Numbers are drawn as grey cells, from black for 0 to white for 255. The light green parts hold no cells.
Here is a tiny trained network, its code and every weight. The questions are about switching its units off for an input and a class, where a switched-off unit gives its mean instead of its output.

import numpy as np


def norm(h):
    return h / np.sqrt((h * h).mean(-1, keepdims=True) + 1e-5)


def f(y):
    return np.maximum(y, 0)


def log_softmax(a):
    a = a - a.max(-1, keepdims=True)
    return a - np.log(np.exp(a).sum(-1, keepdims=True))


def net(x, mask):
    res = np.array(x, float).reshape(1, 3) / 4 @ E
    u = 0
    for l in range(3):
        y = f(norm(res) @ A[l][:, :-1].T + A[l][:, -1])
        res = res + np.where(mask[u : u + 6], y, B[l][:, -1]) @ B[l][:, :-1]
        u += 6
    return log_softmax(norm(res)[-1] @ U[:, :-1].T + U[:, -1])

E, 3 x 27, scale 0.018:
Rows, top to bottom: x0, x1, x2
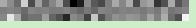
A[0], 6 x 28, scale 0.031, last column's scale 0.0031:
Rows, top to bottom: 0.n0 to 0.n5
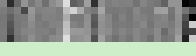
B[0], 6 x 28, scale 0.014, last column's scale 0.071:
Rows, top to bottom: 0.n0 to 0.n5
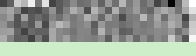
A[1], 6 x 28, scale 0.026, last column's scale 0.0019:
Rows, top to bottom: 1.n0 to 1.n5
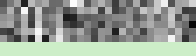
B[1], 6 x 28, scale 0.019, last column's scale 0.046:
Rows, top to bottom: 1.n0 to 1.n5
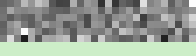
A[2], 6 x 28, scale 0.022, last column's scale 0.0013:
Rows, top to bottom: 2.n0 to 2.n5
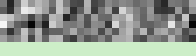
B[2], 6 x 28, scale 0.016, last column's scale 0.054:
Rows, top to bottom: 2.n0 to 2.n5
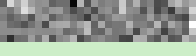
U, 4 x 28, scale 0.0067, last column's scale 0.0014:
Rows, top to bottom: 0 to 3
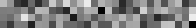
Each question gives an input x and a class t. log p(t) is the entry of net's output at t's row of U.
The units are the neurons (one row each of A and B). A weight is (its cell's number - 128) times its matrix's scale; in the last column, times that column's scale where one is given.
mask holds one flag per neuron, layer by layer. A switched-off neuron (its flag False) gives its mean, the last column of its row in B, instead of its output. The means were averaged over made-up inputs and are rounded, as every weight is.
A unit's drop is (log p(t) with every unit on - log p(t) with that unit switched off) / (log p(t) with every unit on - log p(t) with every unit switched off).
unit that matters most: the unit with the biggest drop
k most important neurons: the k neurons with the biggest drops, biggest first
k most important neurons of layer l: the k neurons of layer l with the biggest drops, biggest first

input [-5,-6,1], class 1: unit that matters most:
0.n5
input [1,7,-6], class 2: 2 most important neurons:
[0.n0, 0.n1]
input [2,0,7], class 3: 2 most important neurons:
[0.n1, 0.n0]
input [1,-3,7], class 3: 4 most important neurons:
[0.n1, 0.n0, 0.n5, 0.n3]
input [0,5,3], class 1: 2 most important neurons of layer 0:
[0.n5, 0.n3]
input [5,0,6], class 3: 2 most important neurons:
[0.n0, 0.n5]
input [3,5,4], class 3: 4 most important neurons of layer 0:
[0.n1, 0.n0, 0.n5, 0.n3]
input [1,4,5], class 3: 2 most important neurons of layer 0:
[0.n1, 0.n0]
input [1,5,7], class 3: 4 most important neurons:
[0.n1, 0.n0, 0.n5, 0.n3]
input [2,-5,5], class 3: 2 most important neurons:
[0.n1, 0.n0]
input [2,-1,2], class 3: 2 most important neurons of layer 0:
[0.n1, 0.n0]
